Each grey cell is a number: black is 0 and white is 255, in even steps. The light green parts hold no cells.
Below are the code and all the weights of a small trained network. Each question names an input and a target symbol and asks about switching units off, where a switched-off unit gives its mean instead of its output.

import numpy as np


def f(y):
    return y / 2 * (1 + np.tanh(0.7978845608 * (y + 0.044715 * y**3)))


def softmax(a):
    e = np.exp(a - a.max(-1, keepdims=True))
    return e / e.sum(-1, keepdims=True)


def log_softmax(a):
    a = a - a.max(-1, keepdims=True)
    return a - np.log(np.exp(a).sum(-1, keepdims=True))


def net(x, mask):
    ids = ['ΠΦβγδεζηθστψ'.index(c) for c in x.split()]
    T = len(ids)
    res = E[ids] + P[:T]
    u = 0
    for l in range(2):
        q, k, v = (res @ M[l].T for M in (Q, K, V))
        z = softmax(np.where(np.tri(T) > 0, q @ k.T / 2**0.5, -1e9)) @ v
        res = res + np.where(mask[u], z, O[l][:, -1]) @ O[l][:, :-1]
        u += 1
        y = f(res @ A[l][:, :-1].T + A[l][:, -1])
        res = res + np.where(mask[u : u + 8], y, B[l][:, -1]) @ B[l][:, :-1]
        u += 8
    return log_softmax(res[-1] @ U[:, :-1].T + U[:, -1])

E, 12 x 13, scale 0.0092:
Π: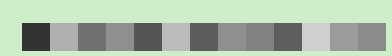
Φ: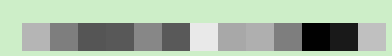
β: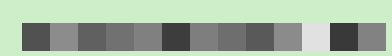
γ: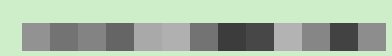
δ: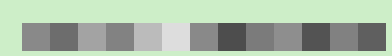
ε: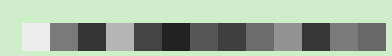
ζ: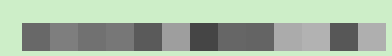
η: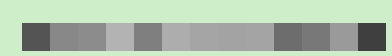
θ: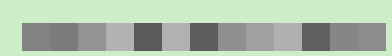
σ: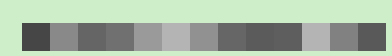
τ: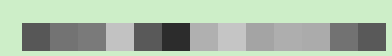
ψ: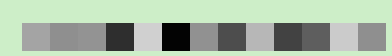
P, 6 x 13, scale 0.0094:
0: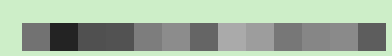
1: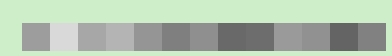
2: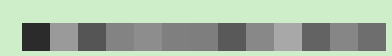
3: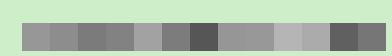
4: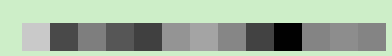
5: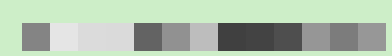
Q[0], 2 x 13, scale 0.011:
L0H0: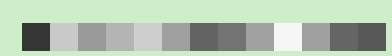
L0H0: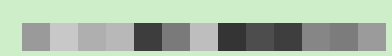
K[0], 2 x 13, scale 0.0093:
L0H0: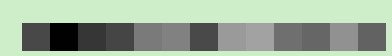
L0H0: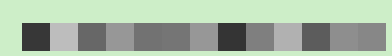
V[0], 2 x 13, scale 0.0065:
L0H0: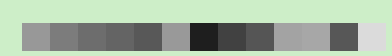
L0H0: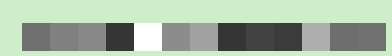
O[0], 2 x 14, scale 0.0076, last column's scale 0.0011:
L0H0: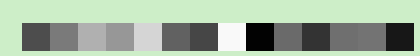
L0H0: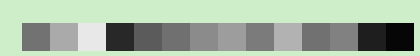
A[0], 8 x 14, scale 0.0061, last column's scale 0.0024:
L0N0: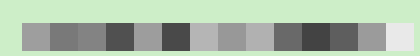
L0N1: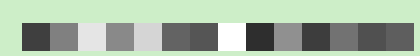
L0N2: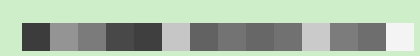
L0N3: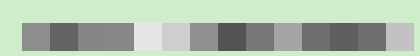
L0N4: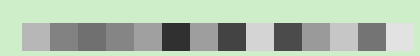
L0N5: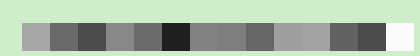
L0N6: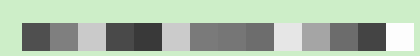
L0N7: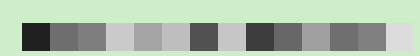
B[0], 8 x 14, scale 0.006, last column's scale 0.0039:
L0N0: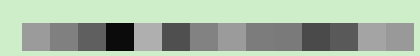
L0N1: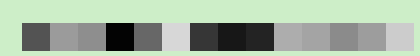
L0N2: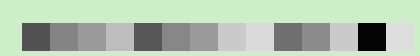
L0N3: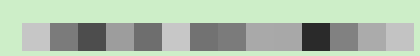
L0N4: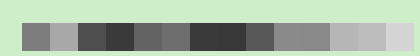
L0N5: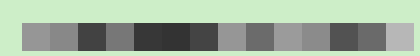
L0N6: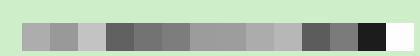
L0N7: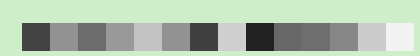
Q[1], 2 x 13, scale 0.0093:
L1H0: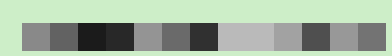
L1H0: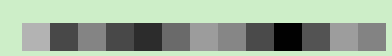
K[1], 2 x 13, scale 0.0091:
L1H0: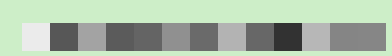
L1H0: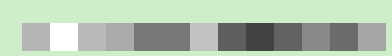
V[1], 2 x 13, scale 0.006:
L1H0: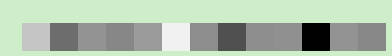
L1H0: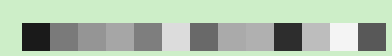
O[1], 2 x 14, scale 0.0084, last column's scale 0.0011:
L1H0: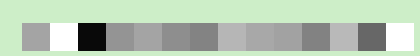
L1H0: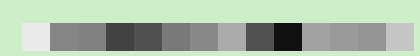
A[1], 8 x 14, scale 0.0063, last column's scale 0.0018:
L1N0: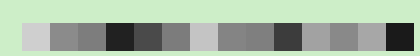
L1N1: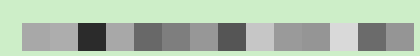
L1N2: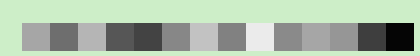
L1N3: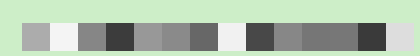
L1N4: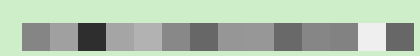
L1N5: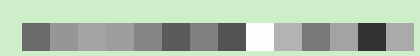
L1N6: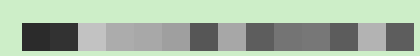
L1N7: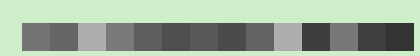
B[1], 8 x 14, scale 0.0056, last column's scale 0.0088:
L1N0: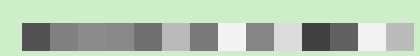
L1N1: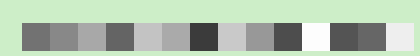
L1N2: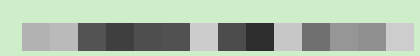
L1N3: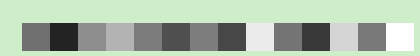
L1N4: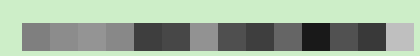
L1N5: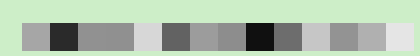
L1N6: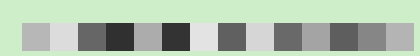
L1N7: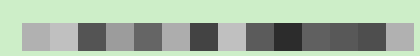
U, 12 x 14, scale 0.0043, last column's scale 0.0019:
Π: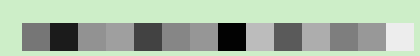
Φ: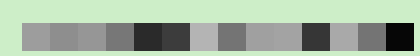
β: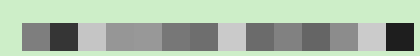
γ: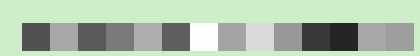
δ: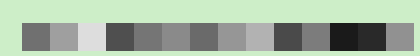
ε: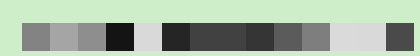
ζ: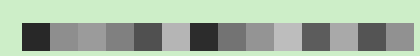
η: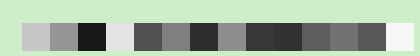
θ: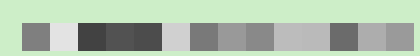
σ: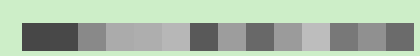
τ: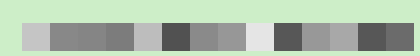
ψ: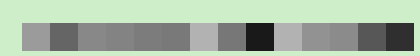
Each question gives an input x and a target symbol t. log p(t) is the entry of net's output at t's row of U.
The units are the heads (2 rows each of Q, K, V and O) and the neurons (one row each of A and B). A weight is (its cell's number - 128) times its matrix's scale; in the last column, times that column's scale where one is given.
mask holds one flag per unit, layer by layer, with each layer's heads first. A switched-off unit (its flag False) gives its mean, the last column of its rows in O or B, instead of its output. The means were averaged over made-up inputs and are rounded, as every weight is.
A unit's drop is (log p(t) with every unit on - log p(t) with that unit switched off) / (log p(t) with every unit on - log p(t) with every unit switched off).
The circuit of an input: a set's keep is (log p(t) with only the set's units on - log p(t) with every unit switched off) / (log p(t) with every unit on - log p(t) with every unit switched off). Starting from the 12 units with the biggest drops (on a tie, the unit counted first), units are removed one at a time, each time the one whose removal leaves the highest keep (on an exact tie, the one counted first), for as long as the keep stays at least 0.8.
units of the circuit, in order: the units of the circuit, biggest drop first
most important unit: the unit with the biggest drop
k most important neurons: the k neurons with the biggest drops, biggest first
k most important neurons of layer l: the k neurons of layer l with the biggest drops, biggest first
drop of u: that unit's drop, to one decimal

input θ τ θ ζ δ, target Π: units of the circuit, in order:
(L1H0; L0H0; L0N7)
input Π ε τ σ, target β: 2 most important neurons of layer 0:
(L0N2; L0N7)
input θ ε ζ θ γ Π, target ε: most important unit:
L0H0
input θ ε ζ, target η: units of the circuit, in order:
(L0H0; L1H0; L1N4; L0N7)
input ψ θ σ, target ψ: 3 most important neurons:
(L1N5; L1N2; L0N6)
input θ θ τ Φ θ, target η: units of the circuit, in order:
(L0H0; L1H0; L1N4; L0N6)
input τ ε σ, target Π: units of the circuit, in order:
(L1H0; L0H0; L0N5)
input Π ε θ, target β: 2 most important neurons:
(L1N0; L0N2)
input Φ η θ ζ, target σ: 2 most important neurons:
(L1N5; L0N0)
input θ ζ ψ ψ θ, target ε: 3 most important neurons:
(L0N1; L1N6; L0N7)
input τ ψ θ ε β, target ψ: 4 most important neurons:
(L1N5; L1N2; L0N2; L0N7)
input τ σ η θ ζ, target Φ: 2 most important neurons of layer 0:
(L0N6; L0N2)
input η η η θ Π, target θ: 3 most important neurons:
(L1N0; L1N2; L1N3)
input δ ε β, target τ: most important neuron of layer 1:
(L1N3)
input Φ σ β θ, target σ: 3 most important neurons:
(L1N5; L0N0; L1N1)
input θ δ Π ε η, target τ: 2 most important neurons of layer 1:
(L1N3; L1N1)
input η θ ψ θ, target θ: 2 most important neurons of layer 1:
(L1N0; L1N3)
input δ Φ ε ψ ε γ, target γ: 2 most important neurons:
(L1N6; L0N5)
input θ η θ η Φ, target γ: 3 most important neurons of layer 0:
(L0N0; L0N2; L0N1)
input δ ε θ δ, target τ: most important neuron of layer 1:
(L1N3)
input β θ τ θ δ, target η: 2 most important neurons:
(L1N4; L0N6)
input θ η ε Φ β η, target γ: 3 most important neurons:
(L1N6; L0N7; L0N5)
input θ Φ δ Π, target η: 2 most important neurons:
(L1N4; L0N7)
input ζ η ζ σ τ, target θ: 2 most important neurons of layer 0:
(L0N7; L0N4)
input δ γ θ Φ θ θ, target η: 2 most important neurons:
(L1N4; L0N6)
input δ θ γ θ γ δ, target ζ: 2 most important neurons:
(L0N1; L1N3)
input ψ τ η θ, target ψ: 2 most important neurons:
(L1N5; L1N2)
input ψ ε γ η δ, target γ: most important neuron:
(L1N6)
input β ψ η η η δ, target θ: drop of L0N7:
0.1
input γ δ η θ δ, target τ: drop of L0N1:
0.1
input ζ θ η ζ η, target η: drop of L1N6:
0.1
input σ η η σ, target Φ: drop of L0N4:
0.0
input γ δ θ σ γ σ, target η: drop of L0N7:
0.2
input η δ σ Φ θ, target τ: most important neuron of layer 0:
(L0N3)
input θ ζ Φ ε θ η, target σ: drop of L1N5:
0.3
